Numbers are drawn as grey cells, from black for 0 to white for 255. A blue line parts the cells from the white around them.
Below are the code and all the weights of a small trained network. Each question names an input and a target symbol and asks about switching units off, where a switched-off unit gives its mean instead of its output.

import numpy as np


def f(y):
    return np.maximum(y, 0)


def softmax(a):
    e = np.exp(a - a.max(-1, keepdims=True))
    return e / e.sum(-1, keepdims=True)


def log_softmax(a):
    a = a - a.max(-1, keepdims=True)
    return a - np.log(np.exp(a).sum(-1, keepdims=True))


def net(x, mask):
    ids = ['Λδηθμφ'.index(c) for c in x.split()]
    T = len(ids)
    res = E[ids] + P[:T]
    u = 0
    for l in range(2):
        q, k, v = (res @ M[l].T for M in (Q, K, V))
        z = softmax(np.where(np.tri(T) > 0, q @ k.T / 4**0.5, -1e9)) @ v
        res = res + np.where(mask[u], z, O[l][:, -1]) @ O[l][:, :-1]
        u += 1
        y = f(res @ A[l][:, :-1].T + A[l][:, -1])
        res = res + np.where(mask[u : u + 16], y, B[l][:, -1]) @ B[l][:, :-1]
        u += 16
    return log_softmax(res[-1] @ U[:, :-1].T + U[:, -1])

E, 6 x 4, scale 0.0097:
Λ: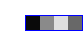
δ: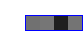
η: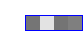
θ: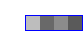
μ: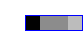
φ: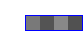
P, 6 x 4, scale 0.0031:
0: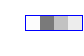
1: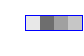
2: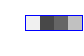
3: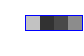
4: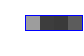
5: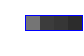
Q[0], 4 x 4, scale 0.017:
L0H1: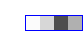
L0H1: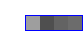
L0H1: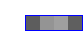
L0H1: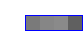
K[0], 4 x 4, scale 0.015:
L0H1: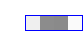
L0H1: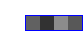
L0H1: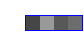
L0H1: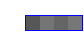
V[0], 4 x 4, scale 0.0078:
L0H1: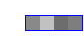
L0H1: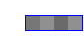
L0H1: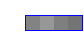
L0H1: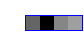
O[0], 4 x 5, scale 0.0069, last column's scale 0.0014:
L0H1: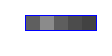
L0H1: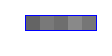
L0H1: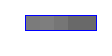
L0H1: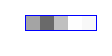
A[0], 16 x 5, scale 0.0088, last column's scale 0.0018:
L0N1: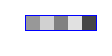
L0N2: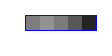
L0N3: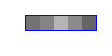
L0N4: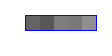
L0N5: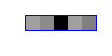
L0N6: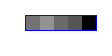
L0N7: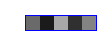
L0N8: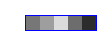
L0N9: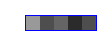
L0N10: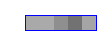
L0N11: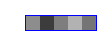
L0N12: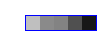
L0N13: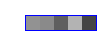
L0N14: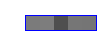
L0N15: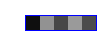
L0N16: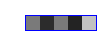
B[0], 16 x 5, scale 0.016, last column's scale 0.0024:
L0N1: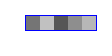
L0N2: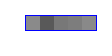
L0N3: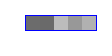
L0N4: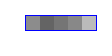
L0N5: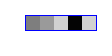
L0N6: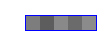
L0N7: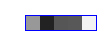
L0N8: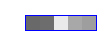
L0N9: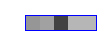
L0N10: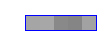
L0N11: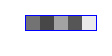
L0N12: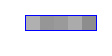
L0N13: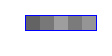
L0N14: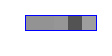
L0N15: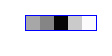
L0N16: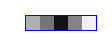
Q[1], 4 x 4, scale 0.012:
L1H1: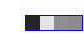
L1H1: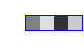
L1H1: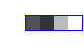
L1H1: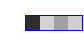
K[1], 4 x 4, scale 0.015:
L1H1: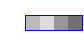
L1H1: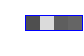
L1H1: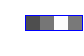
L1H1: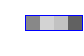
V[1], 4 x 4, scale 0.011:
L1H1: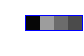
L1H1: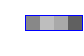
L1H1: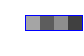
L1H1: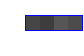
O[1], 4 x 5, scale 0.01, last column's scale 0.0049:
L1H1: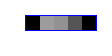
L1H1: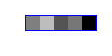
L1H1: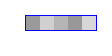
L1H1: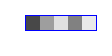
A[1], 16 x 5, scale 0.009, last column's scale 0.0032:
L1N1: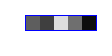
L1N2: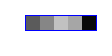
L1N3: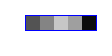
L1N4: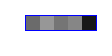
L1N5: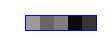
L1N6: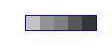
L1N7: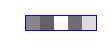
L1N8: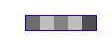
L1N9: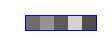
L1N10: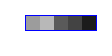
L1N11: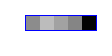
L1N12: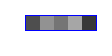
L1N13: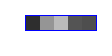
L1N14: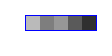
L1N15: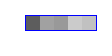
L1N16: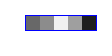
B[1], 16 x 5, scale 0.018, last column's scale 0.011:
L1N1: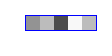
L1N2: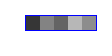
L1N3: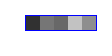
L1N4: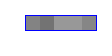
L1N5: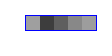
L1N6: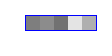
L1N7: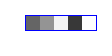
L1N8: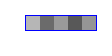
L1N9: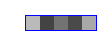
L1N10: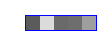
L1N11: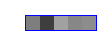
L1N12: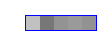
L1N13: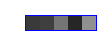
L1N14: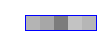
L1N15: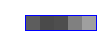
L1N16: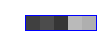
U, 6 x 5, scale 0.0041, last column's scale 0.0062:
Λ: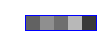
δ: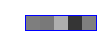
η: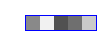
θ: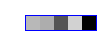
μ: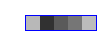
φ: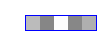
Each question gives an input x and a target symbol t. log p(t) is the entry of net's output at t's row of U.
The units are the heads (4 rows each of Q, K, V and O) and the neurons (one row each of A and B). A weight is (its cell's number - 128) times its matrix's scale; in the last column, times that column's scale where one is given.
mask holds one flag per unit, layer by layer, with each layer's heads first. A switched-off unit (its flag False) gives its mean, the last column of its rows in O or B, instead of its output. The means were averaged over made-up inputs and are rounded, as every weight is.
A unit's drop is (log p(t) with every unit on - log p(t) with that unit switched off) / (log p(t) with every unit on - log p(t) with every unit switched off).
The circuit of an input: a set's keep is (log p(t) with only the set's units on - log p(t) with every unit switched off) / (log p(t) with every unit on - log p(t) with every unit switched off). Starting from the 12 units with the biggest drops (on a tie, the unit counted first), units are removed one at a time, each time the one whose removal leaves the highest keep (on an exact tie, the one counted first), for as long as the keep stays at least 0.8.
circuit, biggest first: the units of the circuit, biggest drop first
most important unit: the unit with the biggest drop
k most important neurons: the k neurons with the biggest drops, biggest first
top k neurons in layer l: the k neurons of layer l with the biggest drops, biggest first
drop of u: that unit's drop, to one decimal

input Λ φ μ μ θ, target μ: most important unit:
L0N15
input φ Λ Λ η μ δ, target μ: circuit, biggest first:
(L0N15; L1H1; L0N5; L1N5)
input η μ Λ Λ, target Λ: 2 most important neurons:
(L1N1; L1N16)
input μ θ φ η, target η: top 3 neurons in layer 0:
(L0N1; L0N7; L0N11)
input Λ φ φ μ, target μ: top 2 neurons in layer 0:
(L0N15; L0N5)
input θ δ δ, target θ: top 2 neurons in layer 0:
(L0N5; L0N12)
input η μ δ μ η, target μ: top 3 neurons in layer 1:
(L1N7; L1N5; L1N1)
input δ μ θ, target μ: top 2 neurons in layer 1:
(L1N7; L1N5)
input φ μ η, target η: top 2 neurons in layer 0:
(L0N7; L0N11)
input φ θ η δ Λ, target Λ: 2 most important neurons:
(L0N8; L1N1)
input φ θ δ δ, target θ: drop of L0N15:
-0.1
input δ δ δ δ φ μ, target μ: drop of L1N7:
0.3
